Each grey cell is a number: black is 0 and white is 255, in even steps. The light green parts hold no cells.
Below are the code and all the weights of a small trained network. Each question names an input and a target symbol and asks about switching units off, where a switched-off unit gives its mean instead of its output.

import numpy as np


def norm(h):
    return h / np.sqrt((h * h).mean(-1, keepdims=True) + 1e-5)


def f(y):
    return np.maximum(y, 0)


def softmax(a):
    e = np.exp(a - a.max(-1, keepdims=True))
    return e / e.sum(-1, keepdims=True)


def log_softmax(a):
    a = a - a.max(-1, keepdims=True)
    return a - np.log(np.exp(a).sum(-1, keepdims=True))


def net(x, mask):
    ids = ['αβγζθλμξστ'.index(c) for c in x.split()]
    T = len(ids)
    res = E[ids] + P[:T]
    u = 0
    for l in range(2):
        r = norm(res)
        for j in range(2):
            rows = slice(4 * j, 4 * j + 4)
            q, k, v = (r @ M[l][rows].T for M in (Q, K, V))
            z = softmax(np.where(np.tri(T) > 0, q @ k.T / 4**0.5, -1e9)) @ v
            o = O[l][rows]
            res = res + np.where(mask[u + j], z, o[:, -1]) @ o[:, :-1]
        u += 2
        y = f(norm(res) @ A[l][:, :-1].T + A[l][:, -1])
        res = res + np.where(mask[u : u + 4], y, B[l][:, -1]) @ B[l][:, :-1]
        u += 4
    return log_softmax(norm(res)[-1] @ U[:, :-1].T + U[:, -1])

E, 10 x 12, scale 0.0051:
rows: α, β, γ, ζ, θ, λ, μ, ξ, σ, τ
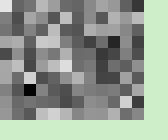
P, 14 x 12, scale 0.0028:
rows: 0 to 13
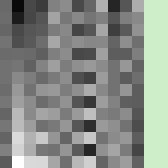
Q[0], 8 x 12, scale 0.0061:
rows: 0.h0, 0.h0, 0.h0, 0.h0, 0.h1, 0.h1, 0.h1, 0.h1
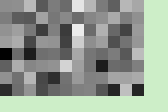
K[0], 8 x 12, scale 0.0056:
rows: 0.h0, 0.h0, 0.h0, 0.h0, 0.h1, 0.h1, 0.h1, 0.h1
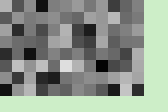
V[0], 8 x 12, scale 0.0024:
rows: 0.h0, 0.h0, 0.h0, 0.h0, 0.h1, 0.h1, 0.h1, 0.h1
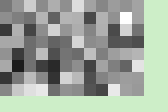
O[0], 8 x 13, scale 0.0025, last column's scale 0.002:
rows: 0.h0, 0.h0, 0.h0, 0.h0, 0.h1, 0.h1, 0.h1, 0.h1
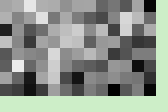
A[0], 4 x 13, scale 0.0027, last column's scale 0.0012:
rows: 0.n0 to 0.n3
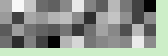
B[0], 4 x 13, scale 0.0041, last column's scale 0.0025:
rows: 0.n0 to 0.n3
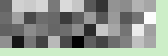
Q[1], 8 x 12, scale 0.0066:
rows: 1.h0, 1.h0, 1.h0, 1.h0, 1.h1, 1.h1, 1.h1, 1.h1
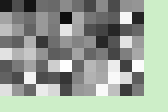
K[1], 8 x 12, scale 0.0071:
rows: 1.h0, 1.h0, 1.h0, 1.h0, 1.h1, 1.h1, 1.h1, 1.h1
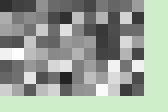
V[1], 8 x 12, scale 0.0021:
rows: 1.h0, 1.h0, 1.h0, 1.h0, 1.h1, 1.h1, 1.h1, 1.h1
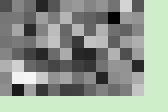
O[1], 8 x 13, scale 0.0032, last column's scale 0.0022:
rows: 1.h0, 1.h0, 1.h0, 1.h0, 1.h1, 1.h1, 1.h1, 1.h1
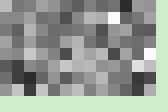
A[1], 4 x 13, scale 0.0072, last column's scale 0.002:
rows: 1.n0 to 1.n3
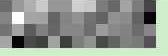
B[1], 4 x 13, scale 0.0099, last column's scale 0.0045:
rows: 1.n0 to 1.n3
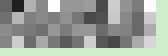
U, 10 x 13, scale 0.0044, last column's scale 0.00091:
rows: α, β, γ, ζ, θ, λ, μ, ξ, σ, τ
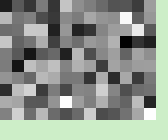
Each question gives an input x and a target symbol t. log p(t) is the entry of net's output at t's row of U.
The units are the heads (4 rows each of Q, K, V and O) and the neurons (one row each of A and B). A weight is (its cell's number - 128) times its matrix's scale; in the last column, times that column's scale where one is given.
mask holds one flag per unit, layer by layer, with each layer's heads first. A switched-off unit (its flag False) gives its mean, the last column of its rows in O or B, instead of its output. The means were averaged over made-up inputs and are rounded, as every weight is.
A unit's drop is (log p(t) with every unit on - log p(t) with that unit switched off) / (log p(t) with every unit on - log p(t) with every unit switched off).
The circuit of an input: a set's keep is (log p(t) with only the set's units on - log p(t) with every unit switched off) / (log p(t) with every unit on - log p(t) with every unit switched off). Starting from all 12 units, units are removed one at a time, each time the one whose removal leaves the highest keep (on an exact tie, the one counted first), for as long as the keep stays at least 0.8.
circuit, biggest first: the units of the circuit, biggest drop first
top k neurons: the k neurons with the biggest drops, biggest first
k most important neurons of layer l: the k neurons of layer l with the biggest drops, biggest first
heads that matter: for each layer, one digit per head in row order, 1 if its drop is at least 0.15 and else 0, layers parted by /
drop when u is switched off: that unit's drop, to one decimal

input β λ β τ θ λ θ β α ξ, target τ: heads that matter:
00 / 00
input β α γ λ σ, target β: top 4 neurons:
[1.n0, 1.n3, 1.n1, 1.n2]
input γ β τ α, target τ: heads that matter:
00 / 01
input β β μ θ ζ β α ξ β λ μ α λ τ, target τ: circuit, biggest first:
[1.h1, 0.h1, 1.n0]
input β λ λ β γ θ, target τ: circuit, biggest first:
[0.h1, 0.n3, 1.n3]
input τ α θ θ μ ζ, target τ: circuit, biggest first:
[1.h1, 1.n0, 1.n3]
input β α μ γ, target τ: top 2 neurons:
[1.n0, 1.n3]
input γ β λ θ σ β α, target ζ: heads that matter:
00 / 01
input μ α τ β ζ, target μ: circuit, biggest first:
[1.n0, 1.n3, 1.h1, 1.n1]
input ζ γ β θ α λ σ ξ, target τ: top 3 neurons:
[0.n3, 1.n3, 1.n0]
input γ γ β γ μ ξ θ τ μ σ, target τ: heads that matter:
00 / 11
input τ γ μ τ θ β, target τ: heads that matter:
00 / 00
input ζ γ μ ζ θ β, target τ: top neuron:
[1.n0]
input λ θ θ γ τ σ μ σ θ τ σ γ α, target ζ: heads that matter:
01 / 01
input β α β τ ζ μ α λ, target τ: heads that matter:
01 / 01
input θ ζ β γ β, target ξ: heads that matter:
11 / 01
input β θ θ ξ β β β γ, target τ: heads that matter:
00 / 11
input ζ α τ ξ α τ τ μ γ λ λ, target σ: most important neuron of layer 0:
[0.n2]
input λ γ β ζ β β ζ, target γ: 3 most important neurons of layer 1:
[1.n0, 1.n3, 1.n2]
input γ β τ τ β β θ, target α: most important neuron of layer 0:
[0.n1]
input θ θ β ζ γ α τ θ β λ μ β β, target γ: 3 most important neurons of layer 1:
[1.n0, 1.n3, 1.n1]
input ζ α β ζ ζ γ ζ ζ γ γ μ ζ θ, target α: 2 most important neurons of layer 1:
[1.n0, 1.n3]
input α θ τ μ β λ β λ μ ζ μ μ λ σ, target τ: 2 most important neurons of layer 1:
[1.n3, 1.n0]
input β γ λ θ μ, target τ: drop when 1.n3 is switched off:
0.1
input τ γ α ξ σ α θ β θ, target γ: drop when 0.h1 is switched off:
0.3
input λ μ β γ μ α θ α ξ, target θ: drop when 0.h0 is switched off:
0.1
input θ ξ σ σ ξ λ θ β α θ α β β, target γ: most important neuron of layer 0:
[0.n2]
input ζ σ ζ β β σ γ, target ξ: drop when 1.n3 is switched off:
0.8
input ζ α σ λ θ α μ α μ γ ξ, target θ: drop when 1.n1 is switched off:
0.4
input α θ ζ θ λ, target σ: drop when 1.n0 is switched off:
1.3
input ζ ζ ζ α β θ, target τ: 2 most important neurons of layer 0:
[0.n3, 0.n2]
